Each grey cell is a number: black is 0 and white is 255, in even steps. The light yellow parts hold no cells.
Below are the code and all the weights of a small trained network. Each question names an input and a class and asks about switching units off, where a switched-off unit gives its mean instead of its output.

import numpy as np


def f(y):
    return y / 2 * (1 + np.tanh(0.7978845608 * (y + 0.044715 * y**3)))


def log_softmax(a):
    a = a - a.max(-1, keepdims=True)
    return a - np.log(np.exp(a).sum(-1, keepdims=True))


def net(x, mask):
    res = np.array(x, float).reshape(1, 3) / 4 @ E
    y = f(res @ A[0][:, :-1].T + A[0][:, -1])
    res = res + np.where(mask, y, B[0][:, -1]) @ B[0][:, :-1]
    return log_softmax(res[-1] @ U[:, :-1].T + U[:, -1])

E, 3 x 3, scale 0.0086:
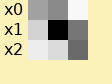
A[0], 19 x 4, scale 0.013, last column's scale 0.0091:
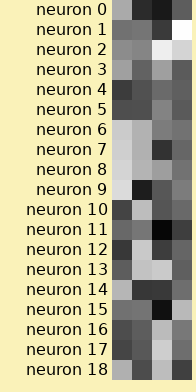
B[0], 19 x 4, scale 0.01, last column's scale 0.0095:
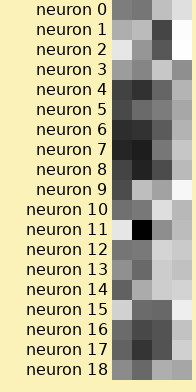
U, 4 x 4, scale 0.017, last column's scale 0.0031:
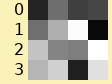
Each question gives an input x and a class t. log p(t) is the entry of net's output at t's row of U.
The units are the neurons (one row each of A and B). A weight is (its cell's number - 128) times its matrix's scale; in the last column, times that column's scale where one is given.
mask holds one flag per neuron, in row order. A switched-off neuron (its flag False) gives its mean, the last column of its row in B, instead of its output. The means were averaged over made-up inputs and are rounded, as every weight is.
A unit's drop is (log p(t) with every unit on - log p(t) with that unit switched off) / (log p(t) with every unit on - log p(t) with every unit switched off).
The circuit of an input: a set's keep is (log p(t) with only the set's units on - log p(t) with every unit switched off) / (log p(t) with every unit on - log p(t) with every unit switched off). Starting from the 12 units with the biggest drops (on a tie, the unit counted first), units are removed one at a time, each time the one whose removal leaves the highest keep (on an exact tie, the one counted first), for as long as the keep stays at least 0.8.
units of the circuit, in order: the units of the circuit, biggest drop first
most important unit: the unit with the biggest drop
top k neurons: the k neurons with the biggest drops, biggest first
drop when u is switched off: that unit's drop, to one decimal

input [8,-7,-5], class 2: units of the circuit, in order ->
neuron 2
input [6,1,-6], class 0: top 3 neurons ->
neuron 17; neuron 16; neuron 15
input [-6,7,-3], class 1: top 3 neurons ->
neuron 14; neuron 9; neuron 0
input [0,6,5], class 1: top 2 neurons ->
neuron 14; neuron 9
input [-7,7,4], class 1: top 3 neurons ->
neuron 14; neuron 9; neuron 0
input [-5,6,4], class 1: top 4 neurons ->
neuron 14; neuron 9; neuron 0; neuron 2
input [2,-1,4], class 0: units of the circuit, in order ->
neuron 8; neuron 6
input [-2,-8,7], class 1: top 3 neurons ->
neuron 12; neuron 10; neuron 13
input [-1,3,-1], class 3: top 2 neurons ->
neuron 12; neuron 10
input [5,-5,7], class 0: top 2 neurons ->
neuron 8; neuron 6
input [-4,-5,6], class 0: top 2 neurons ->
neuron 7; neuron 6
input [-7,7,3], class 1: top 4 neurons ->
neuron 14; neuron 9; neuron 0; neuron 2
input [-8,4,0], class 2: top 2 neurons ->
neuron 11; neuron 15
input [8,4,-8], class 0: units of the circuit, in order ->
neuron 17
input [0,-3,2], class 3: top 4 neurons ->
neuron 14; neuron 0; neuron 9; neuron 11
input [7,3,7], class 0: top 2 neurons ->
neuron 8; neuron 6
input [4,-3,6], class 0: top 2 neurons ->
neuron 8; neuron 6
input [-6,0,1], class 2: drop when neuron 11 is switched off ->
0.3
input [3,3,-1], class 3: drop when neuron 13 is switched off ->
0.2
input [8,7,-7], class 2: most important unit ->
neuron 2
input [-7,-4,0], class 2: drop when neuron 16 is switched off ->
0.0
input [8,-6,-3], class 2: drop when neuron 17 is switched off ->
0.1
